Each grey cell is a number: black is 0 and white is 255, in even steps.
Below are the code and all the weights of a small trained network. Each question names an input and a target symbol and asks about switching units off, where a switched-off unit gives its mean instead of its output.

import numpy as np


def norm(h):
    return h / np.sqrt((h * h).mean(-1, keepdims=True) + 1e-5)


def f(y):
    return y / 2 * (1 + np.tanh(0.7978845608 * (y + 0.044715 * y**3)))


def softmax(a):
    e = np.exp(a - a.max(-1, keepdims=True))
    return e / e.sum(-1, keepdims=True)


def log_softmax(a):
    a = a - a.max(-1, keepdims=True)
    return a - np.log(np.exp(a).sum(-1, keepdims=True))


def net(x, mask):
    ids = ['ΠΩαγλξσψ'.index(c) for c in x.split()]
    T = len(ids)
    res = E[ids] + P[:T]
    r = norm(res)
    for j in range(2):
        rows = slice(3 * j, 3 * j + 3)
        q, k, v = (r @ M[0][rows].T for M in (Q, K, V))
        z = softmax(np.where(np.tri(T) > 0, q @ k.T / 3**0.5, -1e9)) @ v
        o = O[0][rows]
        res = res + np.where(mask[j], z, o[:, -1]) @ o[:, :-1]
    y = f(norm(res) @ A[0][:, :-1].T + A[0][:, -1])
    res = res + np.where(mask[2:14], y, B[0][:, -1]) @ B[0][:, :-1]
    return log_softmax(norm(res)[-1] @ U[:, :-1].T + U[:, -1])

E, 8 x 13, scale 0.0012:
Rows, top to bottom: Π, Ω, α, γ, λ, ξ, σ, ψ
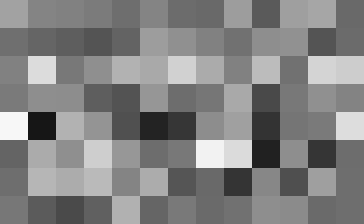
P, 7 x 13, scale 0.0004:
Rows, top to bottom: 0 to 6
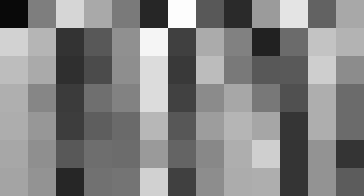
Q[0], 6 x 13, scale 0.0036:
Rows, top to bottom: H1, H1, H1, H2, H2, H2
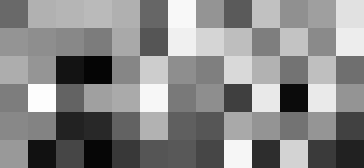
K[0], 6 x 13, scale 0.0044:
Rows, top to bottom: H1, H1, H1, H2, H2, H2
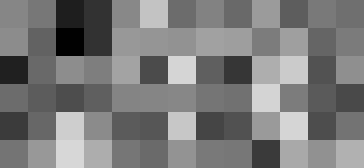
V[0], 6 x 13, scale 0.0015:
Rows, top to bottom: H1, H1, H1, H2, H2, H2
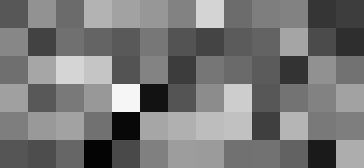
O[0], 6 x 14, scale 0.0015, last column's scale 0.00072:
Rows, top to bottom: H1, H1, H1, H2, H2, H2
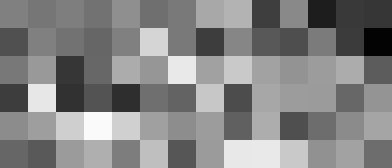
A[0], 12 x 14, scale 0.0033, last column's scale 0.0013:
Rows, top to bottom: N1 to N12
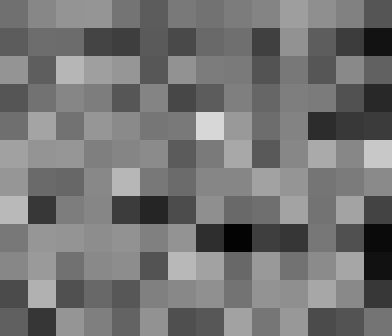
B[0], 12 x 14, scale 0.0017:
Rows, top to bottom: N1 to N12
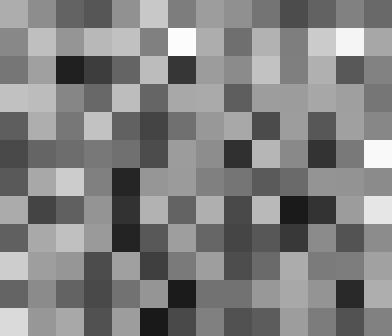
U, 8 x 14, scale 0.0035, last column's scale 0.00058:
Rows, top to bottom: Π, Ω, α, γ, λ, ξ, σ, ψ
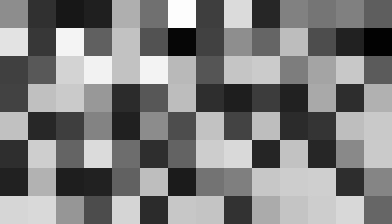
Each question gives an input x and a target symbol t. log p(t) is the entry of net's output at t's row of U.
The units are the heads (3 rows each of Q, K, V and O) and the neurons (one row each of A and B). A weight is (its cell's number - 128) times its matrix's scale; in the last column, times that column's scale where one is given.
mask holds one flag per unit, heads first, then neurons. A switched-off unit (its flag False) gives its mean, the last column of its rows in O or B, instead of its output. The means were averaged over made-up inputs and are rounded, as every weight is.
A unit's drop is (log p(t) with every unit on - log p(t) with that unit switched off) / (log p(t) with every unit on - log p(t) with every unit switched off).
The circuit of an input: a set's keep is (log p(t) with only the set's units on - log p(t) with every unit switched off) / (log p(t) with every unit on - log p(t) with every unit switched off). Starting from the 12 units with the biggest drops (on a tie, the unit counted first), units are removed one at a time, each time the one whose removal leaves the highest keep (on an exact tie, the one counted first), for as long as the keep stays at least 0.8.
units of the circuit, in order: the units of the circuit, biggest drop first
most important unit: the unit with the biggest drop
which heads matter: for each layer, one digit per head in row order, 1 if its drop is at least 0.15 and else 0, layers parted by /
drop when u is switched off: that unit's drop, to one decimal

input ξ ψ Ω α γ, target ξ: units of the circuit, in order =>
[H1, N5]
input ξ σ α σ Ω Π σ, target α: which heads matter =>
01
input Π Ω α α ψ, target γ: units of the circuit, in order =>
[H2, N9]
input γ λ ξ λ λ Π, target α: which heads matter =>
01
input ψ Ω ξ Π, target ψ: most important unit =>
N2
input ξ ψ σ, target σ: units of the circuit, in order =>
[H2, N11]
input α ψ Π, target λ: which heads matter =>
10
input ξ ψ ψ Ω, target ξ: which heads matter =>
10
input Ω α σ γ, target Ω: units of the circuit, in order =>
[H2, N12]
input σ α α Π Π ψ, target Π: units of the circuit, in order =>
[H1, H2]
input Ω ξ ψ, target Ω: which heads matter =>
11
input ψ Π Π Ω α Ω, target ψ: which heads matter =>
10
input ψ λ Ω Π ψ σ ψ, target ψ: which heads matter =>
11
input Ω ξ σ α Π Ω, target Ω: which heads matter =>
01
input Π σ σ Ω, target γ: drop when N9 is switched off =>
0.3
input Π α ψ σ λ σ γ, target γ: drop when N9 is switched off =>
0.2
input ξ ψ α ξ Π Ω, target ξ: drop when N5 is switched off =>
0.2
